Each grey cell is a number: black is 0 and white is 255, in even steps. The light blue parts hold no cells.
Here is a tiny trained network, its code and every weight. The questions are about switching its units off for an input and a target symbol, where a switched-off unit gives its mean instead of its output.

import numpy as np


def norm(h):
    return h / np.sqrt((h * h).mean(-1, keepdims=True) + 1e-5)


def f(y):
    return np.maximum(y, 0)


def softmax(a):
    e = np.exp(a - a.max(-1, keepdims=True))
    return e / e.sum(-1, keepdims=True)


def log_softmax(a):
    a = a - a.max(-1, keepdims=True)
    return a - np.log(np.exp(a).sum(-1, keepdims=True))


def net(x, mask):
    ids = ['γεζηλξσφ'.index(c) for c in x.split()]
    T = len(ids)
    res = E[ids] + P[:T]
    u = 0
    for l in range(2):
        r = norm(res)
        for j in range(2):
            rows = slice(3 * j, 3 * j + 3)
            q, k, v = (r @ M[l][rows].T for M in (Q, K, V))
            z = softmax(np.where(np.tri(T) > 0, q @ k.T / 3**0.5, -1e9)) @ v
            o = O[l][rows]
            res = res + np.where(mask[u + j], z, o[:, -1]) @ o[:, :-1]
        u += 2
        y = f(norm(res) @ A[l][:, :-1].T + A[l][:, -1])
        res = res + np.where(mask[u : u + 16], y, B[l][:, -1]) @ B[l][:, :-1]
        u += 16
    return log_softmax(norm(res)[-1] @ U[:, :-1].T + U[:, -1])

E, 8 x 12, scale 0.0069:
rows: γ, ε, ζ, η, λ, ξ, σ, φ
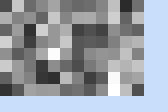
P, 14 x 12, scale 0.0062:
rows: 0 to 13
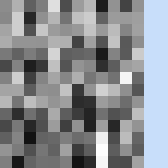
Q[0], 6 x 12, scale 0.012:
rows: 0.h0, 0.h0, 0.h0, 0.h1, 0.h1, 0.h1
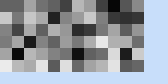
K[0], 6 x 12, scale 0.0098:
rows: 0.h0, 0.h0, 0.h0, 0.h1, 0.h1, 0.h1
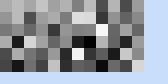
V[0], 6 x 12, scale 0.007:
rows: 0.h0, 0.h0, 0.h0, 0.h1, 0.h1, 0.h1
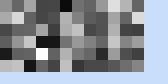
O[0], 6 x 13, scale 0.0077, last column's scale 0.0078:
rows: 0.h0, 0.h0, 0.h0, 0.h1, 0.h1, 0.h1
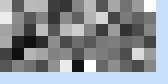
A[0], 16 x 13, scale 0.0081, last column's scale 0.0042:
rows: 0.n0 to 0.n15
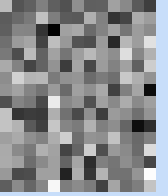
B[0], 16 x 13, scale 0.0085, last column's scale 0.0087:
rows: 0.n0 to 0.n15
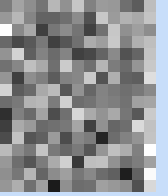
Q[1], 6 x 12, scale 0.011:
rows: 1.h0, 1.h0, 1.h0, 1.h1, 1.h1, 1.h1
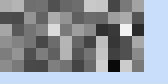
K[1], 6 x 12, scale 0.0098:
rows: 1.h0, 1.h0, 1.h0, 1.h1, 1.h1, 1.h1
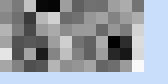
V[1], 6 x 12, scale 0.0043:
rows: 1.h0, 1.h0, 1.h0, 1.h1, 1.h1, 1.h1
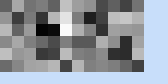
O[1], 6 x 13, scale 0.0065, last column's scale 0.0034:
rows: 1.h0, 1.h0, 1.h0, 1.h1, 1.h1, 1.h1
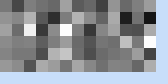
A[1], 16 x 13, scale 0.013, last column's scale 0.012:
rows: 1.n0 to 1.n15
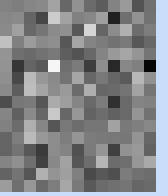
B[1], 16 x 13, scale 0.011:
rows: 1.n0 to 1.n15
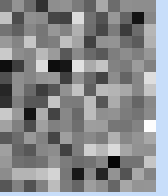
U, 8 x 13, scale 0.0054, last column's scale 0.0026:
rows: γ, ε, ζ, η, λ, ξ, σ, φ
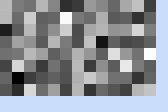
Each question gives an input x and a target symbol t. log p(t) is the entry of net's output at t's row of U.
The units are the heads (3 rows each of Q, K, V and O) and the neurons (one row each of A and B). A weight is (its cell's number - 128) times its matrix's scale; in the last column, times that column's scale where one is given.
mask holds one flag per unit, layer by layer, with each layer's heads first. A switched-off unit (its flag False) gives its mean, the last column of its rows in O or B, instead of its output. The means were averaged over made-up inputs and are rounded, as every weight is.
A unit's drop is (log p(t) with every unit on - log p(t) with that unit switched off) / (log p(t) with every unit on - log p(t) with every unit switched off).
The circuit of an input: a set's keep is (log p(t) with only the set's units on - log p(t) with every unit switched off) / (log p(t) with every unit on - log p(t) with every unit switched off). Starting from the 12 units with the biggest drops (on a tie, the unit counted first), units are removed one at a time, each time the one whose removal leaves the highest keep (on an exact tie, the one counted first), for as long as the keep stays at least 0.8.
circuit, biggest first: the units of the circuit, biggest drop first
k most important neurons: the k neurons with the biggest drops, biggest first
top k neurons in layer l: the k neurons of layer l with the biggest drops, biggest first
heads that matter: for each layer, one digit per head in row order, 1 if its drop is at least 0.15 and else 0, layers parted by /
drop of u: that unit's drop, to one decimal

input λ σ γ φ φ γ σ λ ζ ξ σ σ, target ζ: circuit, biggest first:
0.h1
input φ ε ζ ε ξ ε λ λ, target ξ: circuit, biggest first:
0.h1, 0.n10
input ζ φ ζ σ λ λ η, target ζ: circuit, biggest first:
0.h0, 0.n8
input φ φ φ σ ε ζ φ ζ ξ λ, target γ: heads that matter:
10 / 00
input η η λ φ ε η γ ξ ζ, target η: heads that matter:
01 / 00
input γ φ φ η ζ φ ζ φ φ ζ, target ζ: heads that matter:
01 / 00
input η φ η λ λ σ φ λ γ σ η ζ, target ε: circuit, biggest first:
0.h0, 1.h0
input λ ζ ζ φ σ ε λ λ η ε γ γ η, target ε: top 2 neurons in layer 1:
1.n1, 1.n6
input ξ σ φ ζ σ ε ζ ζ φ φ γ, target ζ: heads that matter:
01 / 00
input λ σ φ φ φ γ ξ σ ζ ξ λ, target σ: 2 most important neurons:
0.n9, 1.n12
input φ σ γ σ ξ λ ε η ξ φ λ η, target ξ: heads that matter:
01 / 00
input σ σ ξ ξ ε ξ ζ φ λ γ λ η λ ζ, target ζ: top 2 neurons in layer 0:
0.n8, 0.n12
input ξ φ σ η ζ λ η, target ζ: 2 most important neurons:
0.n3, 0.n8
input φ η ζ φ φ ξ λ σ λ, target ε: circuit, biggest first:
0.h0
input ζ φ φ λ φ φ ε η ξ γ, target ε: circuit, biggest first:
0.h1, 0.n5, 0.n13
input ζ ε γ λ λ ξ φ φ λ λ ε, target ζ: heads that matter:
10 / 00
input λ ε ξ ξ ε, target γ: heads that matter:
10 / 00
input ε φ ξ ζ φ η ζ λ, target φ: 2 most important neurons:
1.n6, 1.n13
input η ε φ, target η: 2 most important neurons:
0.n11, 1.n2
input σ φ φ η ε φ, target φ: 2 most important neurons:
1.n6, 0.n14
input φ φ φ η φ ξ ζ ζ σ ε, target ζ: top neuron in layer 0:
0.n15
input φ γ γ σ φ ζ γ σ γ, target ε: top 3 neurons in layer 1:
1.n13, 1.n6, 1.n2
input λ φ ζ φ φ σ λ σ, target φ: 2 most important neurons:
1.n6, 0.n15
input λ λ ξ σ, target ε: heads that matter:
10 / 10
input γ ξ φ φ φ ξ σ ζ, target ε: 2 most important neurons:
0.n14, 0.n10
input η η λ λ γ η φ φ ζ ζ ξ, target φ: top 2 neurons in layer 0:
0.n14, 0.n15
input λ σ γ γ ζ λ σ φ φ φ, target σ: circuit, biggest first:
0.h1
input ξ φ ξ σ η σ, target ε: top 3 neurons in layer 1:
1.n6, 1.n7, 1.n13
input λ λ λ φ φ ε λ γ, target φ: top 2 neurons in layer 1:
1.n6, 1.n13
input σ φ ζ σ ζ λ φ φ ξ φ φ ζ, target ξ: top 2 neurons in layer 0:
0.n10, 0.n6
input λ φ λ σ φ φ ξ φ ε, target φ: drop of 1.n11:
-0.1
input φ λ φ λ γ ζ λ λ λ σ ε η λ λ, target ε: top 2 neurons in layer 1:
1.n13, 1.n6
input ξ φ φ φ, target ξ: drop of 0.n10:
0.2
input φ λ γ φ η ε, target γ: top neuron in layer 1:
1.n7
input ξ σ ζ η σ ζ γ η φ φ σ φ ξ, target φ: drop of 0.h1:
1.1
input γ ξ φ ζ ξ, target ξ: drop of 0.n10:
0.3
